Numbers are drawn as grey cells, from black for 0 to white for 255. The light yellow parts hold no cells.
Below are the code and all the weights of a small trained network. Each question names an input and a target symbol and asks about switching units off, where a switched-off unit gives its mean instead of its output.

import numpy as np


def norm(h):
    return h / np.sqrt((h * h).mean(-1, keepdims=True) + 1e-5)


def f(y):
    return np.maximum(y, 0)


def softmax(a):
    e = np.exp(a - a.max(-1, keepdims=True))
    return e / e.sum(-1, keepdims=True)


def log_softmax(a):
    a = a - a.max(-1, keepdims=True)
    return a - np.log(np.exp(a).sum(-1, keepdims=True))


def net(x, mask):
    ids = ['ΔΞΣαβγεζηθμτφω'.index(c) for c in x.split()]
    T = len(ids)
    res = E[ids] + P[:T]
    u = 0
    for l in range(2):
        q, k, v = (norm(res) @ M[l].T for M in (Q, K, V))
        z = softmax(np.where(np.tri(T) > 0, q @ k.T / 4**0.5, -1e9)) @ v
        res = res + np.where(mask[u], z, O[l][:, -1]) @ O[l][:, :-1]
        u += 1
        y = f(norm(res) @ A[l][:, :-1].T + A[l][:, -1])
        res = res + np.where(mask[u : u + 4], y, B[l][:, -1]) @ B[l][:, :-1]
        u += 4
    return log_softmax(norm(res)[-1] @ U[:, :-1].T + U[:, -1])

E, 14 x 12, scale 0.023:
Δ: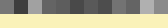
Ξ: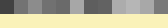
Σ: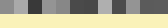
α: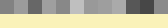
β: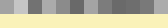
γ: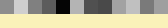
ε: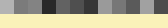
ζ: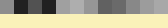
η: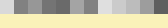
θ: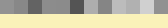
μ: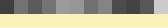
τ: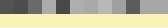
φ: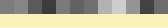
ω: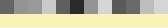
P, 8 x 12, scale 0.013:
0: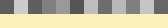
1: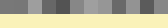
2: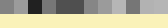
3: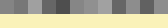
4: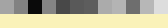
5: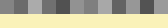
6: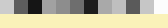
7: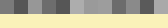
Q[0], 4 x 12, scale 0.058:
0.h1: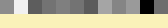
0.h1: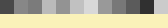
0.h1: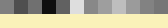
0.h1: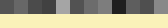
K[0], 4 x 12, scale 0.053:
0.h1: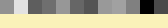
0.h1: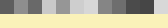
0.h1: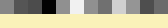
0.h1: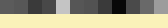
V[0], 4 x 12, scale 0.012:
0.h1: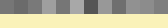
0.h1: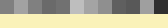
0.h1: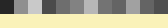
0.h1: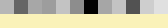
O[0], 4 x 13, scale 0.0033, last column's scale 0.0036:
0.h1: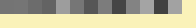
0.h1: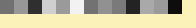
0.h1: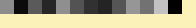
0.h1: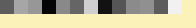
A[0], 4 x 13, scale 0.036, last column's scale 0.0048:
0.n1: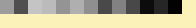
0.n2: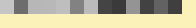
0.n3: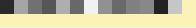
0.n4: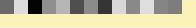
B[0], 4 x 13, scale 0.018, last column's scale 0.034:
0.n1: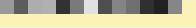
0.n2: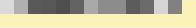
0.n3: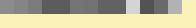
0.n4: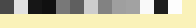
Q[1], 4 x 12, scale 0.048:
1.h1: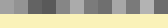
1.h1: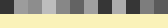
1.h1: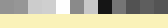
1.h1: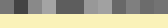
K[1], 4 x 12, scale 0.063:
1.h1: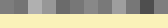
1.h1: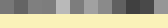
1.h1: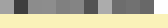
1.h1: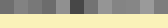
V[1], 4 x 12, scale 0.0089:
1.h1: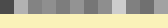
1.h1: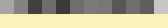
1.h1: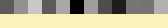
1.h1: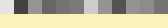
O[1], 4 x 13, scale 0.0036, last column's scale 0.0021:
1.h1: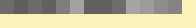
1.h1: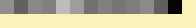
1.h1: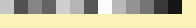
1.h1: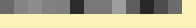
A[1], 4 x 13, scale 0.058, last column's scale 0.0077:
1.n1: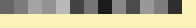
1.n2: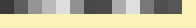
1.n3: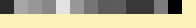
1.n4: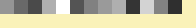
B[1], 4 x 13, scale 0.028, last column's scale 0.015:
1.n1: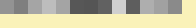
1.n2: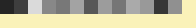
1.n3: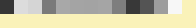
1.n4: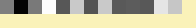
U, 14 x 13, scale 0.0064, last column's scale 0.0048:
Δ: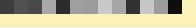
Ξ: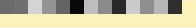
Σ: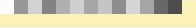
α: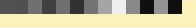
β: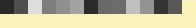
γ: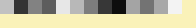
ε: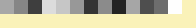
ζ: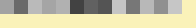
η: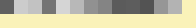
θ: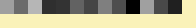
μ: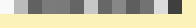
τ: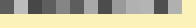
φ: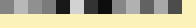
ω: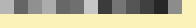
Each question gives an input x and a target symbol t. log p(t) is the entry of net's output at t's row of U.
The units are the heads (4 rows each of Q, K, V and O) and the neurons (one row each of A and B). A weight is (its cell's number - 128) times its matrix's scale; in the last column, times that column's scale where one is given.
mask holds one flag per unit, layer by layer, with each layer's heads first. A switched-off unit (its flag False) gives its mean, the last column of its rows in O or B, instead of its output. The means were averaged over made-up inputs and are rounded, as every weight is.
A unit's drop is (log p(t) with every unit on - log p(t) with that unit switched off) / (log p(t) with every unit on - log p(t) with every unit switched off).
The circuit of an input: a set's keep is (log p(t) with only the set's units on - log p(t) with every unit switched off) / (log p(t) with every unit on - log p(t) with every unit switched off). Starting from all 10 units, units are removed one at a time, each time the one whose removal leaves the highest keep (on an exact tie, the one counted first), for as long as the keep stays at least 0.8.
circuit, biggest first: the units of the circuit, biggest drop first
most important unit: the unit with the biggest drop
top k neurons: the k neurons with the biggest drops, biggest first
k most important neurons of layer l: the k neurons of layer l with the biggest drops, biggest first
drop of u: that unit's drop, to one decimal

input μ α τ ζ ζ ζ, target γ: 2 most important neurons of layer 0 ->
0.n4, 0.n3
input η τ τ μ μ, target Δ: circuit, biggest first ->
0.n3, 1.n4
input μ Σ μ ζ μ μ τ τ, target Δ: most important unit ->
1.n3
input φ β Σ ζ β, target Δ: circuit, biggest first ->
1.n4, 0.n3
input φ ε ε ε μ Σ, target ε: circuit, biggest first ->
1.n3, 0.n4
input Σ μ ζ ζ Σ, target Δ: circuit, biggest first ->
1.n4, 0.n3
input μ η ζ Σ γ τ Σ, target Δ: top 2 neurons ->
1.n4, 0.n4
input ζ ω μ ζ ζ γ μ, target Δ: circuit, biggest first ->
1.n4, 0.n3
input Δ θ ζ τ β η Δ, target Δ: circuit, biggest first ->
0.n3, 1.n4
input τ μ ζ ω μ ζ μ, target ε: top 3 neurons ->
0.n3, 1.n4, 0.n4
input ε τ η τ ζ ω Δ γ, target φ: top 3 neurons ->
0.n4, 1.n3, 1.n4
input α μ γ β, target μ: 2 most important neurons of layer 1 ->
1.n3, 1.n4
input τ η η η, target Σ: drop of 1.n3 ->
0.8
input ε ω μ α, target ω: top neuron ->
0.n1
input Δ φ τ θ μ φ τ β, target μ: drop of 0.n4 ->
0.2
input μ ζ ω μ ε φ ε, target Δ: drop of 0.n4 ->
0.1
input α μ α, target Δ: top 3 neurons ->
1.n4, 0.n3, 0.n4
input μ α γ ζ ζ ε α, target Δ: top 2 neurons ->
1.n4, 0.n4
